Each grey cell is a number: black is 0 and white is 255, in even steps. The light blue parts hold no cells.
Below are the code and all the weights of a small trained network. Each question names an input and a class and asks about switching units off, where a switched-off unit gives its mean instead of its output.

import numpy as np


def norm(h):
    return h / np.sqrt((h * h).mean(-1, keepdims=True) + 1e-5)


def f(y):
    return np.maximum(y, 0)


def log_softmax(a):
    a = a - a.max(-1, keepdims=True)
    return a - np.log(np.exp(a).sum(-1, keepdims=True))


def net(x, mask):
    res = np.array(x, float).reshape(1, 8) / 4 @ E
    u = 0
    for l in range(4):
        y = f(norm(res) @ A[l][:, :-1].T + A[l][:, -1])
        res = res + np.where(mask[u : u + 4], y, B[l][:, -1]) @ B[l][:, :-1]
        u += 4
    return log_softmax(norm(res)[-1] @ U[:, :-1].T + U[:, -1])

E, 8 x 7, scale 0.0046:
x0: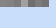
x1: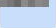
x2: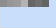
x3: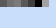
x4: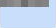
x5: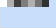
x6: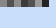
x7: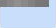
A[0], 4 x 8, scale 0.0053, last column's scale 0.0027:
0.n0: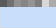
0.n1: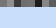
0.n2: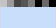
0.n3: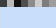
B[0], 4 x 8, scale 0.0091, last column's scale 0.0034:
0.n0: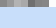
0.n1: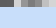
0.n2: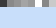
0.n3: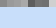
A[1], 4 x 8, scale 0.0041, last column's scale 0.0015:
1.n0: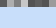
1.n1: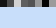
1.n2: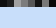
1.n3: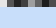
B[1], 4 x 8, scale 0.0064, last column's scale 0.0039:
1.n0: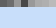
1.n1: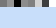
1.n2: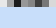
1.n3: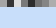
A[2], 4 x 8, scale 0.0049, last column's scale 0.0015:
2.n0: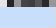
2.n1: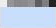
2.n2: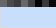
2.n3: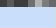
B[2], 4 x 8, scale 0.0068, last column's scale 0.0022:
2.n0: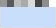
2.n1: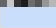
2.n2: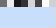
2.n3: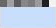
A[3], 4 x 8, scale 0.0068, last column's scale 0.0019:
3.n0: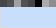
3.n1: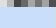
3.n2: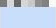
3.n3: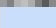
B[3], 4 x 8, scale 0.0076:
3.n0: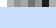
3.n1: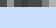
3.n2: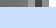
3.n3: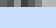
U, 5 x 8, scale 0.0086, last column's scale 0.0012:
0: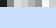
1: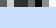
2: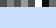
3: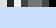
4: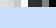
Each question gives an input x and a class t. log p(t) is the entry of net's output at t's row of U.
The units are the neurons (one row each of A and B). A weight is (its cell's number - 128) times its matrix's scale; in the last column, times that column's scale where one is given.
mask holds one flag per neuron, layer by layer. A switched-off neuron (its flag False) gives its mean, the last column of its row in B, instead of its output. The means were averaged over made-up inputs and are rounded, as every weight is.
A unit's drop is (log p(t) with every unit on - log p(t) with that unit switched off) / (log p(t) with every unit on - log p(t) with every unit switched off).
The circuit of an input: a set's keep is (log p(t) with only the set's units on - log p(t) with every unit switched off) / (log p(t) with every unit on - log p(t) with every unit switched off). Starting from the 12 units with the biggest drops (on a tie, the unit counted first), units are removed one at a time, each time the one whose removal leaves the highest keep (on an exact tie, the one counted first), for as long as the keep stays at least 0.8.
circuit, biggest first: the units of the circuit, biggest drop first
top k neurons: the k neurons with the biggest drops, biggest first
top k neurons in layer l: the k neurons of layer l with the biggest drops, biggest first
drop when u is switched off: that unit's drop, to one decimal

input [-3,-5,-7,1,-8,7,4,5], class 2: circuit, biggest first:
[0.n2]
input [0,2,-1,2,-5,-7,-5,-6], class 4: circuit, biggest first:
[3.n0; 0.n2]
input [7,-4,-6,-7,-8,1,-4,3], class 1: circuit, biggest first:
[0.n2; 3.n1]
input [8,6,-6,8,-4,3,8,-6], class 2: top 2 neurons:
[0.n2; 1.n1]
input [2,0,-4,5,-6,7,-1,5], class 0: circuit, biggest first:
[0.n2; 0.n1]
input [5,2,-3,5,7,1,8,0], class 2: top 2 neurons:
[1.n1; 0.n2]
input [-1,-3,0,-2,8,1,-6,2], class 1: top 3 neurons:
[0.n2; 0.n1; 3.n1]
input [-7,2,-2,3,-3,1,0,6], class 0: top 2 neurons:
[0.n2; 0.n1]
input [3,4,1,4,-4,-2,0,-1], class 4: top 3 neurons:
[0.n1; 3.n0; 0.n0]
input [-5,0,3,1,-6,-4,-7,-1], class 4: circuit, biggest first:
[0.n2; 3.n0]
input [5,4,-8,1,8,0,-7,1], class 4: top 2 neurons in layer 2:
[2.n3; 2.n0]
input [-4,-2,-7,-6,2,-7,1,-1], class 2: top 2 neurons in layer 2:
[2.n0; 2.n3]
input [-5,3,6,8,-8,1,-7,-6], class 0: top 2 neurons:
[0.n2; 0.n1]
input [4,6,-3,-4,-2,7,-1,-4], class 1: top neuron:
[2.n1]
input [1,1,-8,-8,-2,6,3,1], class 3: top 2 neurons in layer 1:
[1.n3; 1.n2]
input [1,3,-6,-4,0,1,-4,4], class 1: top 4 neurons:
[0.n2; 0.n1; 3.n1; 2.n1]
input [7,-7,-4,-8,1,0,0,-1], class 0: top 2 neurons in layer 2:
[2.n2; 2.n3]
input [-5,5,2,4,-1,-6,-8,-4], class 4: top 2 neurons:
[3.n0; 0.n2]
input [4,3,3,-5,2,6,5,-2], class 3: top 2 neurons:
[1.n3; 2.n0]
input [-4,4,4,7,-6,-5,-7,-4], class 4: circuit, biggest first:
[3.n0]
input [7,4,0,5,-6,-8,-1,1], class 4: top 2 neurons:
[3.n0; 0.n0]
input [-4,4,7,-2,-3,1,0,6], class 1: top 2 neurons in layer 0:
[0.n2; 0.n1]
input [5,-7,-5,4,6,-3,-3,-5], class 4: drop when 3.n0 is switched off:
0.2
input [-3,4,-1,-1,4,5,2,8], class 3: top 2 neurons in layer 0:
[0.n1; 0.n0]
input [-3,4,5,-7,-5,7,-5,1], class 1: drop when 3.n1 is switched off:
0.1
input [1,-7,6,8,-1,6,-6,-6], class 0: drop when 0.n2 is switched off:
1.2
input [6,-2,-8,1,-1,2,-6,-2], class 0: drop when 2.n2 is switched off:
0.0
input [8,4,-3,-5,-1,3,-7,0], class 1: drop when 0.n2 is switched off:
0.1
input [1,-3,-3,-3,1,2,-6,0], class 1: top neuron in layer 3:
[3.n1]
